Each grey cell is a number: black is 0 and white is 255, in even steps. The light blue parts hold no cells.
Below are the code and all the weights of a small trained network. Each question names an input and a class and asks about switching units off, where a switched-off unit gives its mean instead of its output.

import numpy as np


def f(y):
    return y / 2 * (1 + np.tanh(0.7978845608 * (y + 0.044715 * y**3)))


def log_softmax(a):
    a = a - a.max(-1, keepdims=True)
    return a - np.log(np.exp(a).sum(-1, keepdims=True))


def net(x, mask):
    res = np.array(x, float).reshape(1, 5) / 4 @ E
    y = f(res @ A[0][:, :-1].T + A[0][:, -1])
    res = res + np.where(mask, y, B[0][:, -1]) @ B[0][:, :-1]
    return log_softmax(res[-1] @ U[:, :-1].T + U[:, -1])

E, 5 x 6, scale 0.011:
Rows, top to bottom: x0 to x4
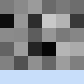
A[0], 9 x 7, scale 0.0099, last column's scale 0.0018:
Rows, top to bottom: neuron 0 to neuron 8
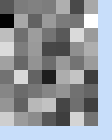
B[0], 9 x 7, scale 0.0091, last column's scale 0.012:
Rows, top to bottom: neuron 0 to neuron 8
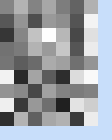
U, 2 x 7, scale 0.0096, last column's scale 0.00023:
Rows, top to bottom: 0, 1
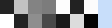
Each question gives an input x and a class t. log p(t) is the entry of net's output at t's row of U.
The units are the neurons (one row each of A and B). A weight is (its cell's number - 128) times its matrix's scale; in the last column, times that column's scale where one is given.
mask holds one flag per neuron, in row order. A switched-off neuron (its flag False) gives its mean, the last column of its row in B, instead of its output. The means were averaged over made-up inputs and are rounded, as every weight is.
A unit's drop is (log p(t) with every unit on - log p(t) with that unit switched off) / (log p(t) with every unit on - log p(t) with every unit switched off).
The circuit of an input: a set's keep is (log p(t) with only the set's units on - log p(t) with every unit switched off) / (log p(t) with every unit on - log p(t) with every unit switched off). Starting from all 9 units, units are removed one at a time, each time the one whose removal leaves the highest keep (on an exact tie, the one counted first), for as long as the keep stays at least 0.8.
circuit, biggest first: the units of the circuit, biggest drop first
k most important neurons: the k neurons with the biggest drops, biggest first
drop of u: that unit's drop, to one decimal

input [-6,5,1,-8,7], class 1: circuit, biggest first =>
[neuron 7]
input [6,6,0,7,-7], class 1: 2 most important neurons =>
[neuron 5; neuron 8]
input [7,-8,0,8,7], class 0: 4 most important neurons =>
[neuron 8; neuron 2; neuron 3; neuron 7]
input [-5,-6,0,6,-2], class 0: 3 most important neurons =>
[neuron 8; neuron 2; neuron 7]
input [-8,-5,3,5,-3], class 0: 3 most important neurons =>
[neuron 8; neuron 7; neuron 2]
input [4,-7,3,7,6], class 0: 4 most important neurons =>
[neuron 8; neuron 2; neuron 3; neuron 7]
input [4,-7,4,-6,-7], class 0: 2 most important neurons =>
[neuron 8; neuron 2]
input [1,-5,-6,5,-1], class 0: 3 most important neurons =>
[neuron 8; neuron 7; neuron 2]
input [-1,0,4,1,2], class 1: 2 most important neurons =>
[neuron 8; neuron 2]
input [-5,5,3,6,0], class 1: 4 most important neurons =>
[neuron 5; neuron 8; neuron 2; neuron 3]
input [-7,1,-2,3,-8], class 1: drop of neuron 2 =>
0.1
